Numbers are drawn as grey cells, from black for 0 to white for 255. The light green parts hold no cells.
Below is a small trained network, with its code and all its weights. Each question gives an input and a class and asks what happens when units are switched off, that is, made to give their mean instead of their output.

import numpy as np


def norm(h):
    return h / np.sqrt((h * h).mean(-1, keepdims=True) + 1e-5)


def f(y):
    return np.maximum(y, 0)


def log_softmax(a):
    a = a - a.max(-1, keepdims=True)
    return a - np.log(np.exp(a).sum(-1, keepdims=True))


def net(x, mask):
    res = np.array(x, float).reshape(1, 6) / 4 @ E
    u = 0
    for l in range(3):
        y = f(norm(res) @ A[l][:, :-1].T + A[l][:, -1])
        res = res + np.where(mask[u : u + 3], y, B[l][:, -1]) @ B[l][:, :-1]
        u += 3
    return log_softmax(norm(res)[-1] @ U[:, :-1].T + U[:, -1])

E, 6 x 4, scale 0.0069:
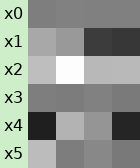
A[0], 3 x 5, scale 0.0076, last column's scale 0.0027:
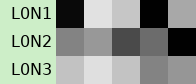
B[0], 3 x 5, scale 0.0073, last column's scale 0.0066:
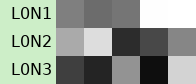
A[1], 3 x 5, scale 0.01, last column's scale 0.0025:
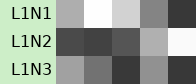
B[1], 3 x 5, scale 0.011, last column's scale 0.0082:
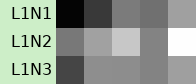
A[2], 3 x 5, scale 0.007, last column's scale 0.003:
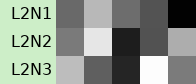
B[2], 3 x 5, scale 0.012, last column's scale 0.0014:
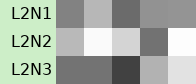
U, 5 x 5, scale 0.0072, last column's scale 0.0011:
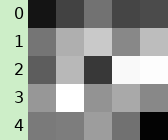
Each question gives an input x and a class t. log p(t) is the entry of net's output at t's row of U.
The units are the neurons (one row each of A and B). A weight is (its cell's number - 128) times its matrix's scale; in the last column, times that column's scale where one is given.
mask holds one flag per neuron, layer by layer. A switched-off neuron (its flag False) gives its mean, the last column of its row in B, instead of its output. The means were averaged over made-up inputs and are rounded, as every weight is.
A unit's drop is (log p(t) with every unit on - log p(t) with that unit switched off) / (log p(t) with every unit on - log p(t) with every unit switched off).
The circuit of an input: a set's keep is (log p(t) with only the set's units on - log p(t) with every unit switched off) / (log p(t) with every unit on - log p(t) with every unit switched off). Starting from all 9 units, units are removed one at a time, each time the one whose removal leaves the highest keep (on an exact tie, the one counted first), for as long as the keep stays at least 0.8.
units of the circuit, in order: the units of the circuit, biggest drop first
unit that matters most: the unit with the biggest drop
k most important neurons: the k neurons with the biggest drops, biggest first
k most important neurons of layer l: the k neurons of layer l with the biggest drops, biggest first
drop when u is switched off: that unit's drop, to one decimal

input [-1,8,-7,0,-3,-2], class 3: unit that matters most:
L0N1
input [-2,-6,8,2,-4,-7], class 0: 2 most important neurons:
L1N1; L0N1
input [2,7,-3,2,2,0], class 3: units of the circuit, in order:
L2N2; L0N3
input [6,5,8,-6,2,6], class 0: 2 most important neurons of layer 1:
L1N1; L1N2
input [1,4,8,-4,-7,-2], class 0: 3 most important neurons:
L1N1; L0N1; L0N3
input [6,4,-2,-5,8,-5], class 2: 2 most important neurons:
L0N1; L0N3
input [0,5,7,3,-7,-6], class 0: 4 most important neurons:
L1N1; L0N1; L0N3; L1N2
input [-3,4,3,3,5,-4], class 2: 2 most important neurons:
L0N1; L2N2
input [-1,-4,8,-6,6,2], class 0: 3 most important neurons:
L1N1; L0N3; L1N2
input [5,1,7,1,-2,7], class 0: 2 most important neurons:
L1N1; L1N2
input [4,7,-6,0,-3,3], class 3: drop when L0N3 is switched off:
0.6
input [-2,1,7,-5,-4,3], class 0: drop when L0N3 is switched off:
0.1
